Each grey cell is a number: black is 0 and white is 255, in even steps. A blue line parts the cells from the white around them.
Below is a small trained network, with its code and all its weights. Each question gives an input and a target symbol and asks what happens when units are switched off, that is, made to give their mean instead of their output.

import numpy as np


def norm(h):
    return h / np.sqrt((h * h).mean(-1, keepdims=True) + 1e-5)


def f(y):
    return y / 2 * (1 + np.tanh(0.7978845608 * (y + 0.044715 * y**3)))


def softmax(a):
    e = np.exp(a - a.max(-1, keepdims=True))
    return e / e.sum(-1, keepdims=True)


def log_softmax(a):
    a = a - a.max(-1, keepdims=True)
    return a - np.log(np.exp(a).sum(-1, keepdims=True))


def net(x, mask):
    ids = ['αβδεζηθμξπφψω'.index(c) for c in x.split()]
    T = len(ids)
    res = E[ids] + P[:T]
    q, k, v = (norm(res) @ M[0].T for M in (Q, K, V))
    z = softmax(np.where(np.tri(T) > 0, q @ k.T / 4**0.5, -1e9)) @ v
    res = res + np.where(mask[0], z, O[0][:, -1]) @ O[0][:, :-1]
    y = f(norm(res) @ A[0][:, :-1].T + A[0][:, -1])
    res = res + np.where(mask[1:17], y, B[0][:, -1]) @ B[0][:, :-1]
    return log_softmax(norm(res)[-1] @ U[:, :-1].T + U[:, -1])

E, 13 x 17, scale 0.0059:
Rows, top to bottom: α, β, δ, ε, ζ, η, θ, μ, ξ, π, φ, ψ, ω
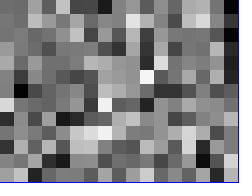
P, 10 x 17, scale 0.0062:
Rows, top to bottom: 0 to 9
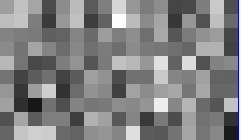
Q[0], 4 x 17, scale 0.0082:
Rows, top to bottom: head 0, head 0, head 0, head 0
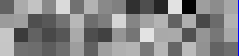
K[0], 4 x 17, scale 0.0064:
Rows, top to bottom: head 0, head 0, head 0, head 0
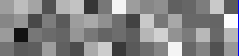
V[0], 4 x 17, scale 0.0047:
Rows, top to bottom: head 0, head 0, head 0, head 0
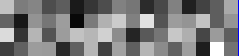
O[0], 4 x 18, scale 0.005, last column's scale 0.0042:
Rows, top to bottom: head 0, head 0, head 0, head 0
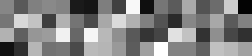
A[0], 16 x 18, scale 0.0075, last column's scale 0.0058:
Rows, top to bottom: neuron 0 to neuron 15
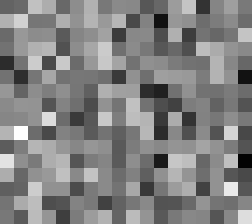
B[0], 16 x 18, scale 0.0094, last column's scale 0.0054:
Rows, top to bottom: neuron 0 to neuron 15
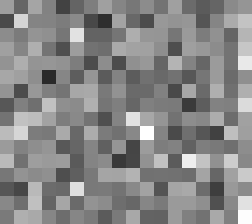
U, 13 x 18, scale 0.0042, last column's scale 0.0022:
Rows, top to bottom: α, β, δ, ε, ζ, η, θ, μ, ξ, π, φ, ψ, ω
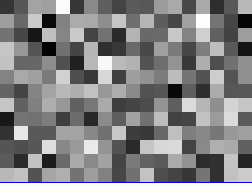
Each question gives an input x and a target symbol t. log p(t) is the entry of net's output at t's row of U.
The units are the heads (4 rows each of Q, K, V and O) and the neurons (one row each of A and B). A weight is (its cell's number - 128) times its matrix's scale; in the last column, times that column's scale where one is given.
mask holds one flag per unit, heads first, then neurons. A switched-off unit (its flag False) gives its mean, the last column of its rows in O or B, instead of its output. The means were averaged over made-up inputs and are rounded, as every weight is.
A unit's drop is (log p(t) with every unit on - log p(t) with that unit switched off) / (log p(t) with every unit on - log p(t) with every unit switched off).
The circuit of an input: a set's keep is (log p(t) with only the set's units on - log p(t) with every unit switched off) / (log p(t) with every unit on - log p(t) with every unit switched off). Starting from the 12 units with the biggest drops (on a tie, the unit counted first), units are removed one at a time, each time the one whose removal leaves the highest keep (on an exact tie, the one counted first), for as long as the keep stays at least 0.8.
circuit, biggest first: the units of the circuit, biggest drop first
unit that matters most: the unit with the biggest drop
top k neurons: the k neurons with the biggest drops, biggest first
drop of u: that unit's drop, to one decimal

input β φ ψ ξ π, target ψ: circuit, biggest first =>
head 0; neuron 13
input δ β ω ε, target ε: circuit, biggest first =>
head 0; neuron 5
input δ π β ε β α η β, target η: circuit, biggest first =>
head 0; neuron 4
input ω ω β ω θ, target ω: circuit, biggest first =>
head 0; neuron 9
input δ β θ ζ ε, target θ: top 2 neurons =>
neuron 7; neuron 6
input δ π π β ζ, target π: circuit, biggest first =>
head 0; neuron 1
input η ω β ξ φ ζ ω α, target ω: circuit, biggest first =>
head 0; neuron 9
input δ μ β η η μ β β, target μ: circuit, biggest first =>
head 0; neuron 11
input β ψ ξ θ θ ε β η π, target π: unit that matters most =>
neuron 1
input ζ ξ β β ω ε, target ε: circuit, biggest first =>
neuron 5; head 0
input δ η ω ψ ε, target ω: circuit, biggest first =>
head 0; neuron 9; neuron 7
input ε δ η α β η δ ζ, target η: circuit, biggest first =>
head 0; neuron 4
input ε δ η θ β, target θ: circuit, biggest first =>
head 0; neuron 7; neuron 6
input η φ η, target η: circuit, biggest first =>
neuron 4; head 0
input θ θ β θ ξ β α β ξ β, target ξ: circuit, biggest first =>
head 0
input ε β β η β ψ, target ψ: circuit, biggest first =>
neuron 13; head 0
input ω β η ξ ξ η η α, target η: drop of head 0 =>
1.5
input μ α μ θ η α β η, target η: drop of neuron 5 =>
0.0
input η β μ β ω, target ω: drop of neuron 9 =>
0.2
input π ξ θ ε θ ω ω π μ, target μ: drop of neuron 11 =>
0.6
